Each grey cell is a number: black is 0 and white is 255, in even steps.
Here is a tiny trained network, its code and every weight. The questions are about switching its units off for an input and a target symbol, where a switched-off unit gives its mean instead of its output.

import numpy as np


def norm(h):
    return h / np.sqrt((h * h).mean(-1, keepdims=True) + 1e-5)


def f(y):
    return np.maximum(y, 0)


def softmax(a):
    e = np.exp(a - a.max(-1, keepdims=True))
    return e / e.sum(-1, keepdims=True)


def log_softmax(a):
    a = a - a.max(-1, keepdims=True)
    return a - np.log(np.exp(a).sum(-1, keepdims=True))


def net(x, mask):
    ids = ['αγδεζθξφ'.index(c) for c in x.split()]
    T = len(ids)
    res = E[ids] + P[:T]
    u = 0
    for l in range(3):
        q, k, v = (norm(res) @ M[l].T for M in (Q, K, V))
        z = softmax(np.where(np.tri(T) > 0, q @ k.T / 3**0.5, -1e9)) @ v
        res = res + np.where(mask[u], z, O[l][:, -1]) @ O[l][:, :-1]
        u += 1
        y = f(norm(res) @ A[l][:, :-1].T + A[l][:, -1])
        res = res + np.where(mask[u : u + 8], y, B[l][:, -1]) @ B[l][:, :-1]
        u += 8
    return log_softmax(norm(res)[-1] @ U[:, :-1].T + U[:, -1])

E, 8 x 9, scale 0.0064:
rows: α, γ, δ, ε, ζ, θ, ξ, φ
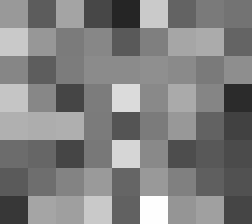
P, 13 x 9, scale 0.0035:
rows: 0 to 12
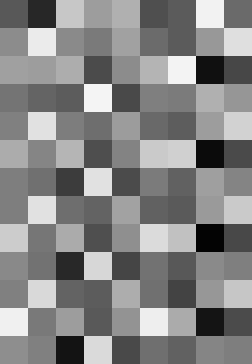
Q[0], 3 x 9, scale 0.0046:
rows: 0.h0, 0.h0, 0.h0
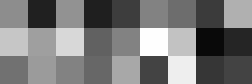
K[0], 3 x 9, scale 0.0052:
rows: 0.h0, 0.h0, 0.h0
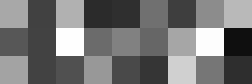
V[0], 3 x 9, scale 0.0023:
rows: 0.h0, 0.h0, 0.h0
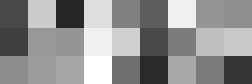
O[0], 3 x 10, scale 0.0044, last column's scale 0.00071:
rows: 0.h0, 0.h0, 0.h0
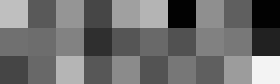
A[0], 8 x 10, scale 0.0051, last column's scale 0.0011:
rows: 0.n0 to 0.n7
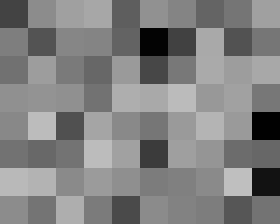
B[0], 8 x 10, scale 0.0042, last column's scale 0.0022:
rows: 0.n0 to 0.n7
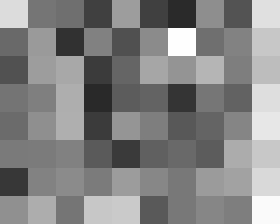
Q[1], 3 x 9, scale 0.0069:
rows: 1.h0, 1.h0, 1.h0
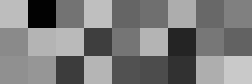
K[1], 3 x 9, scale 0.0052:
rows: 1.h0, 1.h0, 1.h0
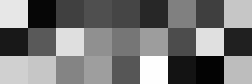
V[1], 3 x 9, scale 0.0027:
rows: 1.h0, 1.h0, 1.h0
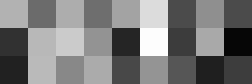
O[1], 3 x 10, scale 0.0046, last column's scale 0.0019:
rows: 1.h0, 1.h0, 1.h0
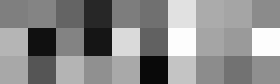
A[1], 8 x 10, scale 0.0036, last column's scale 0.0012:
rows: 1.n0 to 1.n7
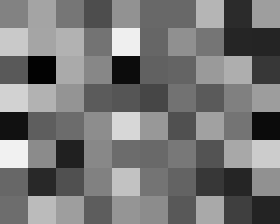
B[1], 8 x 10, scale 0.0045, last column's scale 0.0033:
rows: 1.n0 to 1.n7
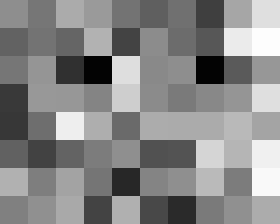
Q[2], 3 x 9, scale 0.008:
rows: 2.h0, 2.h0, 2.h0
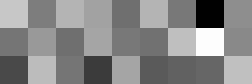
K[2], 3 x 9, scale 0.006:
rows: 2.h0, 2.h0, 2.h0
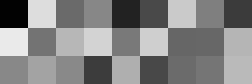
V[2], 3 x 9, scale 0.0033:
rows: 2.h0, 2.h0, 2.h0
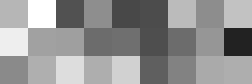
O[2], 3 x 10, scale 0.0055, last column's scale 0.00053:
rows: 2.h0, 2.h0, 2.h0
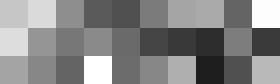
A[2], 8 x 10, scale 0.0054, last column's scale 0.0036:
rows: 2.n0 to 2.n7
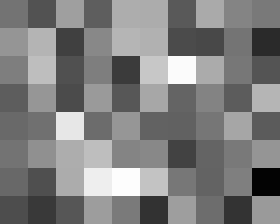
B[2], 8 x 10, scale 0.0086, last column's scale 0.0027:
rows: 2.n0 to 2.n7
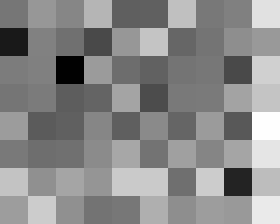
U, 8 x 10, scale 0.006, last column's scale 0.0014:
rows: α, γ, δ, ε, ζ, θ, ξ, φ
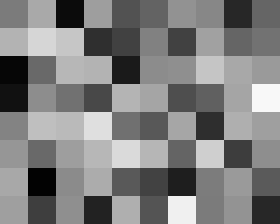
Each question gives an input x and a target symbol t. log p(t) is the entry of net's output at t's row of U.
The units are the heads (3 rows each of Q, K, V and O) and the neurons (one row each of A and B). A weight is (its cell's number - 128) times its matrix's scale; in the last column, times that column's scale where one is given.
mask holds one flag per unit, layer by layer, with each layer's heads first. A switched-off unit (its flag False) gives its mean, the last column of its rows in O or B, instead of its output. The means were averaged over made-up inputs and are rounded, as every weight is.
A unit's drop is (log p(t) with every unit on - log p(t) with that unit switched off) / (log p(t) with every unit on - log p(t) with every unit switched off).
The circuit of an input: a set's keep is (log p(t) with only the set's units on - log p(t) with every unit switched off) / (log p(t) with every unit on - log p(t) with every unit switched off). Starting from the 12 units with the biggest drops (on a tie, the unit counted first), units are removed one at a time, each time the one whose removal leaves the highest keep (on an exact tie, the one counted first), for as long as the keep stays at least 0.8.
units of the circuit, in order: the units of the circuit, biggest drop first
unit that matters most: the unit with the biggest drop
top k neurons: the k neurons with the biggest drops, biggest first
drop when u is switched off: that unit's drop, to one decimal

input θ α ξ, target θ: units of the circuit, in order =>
(2.h0, 2.n6, 0.n7)
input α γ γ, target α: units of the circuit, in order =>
(2.n2)
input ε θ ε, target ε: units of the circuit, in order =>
(1.h0, 2.n1)
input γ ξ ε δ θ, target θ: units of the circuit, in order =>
(2.h0, 2.n6)
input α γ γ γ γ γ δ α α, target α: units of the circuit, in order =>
(2.n2, 0.h0)
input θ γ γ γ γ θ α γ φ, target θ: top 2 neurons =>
(2.n6, 1.n4)
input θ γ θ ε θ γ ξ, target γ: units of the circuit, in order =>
(2.n7, 0.n0)
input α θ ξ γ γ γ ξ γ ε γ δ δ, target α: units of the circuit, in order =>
(2.n2, 0.h0)
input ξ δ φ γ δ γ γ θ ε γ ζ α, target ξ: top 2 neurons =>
(0.n1, 0.n7)
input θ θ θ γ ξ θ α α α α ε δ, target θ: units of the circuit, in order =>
(2.n6, 2.h0)
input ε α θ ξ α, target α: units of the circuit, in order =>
(0.h0, 2.n2)
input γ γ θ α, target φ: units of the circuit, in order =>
(1.n2, 1.h0)
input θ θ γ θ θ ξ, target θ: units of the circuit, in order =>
(2.h0, 2.n6)
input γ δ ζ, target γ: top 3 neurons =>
(0.n1, 0.n5, 1.n2)
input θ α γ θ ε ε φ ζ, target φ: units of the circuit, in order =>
(1.h0)
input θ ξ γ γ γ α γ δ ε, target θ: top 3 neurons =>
(1.n4, 2.n6, 0.n1)
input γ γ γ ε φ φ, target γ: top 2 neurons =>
(0.n1, 0.n0)
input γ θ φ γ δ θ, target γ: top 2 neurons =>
(0.n1, 1.n6)
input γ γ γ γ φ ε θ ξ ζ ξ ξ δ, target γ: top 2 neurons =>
(0.n1, 1.n1)
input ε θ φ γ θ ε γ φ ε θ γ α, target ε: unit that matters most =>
1.h0
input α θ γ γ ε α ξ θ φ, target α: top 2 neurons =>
(2.n2, 0.n0)
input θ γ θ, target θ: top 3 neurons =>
(1.n4, 2.n6, 0.n1)
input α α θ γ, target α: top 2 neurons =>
(1.n2, 2.n2)
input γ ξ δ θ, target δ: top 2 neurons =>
(1.n6, 1.n4)
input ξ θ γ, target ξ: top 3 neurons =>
(0.n1, 2.n4, 1.n2)
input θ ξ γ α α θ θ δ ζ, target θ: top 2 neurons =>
(0.n1, 2.n6)
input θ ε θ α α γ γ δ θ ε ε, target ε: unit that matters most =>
2.n1
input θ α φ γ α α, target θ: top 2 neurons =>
(1.n4, 2.n6)
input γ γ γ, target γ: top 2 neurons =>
(0.n1, 0.n5)
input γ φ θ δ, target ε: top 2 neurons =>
(1.n2, 2.n1)
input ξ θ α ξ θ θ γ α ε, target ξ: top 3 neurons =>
(0.n1, 1.n6, 1.n1)
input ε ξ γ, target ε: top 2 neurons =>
(0.n1, 2.n1)
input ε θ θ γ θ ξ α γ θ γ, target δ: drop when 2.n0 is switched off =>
0.1
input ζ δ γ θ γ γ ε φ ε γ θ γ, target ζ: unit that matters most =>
2.h0
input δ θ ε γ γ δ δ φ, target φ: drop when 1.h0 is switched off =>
1.1
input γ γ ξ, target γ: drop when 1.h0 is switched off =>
0.2
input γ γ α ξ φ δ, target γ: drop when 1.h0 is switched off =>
0.2
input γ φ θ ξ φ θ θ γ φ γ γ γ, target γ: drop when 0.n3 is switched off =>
0.1
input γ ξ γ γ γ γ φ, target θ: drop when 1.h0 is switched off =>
-0.1
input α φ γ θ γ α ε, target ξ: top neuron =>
(1.n1)
